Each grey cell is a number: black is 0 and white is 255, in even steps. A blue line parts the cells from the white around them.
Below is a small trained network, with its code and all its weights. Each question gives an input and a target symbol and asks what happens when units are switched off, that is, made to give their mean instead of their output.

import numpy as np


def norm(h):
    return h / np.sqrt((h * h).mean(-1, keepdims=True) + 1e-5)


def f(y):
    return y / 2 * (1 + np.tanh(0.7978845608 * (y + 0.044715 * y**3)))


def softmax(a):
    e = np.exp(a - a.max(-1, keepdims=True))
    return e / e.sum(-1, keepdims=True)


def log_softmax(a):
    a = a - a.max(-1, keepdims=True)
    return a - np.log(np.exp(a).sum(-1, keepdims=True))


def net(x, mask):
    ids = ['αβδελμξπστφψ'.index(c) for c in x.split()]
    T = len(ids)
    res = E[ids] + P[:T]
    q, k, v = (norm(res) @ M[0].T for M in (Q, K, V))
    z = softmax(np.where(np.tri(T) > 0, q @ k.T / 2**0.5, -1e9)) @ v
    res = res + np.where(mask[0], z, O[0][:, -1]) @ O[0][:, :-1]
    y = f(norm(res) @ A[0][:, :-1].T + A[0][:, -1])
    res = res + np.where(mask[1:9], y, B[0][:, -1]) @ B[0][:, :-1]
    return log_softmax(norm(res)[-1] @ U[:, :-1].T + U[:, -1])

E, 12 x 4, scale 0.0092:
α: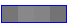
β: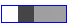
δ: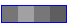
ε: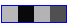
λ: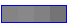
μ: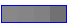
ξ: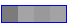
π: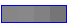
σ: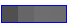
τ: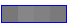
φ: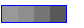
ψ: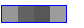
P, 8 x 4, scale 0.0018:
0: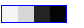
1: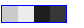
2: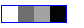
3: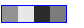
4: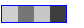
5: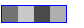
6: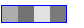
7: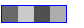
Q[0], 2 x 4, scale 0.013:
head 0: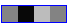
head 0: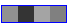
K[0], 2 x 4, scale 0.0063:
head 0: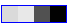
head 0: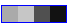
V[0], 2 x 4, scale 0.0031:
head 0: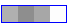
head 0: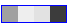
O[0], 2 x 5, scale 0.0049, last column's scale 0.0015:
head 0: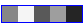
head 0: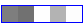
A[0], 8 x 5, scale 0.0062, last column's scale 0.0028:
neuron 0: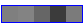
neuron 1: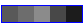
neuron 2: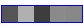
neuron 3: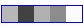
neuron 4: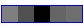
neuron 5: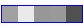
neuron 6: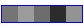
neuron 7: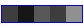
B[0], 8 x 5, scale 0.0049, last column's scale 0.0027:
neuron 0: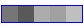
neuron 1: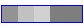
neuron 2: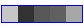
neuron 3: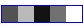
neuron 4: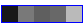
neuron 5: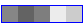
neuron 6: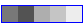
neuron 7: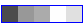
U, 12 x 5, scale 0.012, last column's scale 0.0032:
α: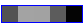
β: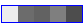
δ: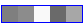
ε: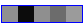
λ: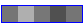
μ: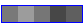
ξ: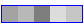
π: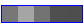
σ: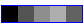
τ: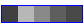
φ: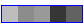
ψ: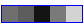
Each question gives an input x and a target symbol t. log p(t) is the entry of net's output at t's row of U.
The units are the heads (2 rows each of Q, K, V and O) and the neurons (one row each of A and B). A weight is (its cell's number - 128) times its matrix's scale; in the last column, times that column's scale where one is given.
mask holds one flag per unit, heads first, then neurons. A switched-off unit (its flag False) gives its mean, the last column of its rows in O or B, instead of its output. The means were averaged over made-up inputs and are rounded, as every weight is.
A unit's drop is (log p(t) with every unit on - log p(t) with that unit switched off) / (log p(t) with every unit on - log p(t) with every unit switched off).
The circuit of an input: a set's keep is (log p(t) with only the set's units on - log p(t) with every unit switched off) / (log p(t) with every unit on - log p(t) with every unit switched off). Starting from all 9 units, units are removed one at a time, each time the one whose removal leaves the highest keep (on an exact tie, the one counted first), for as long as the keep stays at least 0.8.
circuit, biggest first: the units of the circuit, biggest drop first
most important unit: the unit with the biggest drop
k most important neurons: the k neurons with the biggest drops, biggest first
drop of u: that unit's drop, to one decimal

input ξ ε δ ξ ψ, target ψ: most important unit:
neuron 3
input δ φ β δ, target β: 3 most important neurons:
[neuron 2; neuron 7; neuron 3]
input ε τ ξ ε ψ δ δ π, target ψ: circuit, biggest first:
[head 0; neuron 2]
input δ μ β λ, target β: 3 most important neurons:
[neuron 2; neuron 7; neuron 3]
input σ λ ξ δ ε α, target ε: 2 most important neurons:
[neuron 3; neuron 2]
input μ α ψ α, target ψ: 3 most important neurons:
[neuron 2; neuron 4; neuron 7]
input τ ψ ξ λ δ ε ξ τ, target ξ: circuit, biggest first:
[head 0; neuron 4]
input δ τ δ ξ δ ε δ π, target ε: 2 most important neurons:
[neuron 3; neuron 2]
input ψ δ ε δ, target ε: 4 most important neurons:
[neuron 2; neuron 3; neuron 6; neuron 7]
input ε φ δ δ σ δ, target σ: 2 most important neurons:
[neuron 4; neuron 7]
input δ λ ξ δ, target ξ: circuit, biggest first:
[head 0; neuron 5]
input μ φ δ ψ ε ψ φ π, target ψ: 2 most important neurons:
[neuron 4; neuron 2]
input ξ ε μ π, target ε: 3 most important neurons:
[neuron 3; neuron 7; neuron 2]
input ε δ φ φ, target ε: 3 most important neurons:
[neuron 3; neuron 6; neuron 0]
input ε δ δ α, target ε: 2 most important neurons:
[neuron 2; neuron 3]
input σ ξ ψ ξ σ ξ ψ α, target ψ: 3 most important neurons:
[neuron 2; neuron 7; neuron 4]
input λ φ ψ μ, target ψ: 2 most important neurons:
[neuron 4; neuron 2]
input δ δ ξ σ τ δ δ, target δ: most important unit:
neuron 4
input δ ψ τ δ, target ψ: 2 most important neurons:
[neuron 2; neuron 6]
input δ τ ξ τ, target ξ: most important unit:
head 0
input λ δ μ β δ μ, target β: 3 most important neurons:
[neuron 2; neuron 7; neuron 3]
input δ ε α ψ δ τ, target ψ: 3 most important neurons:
[neuron 2; neuron 4; neuron 7]
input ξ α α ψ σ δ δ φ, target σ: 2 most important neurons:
[neuron 4; neuron 6]
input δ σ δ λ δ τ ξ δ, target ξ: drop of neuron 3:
0.1
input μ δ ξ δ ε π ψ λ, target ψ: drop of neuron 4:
0.1
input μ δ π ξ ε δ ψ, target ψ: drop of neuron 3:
1.1
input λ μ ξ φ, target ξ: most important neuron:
[neuron 5]
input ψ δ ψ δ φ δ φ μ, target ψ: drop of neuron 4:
0.2
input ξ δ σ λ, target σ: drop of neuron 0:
0.0
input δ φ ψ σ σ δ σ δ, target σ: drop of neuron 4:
0.2
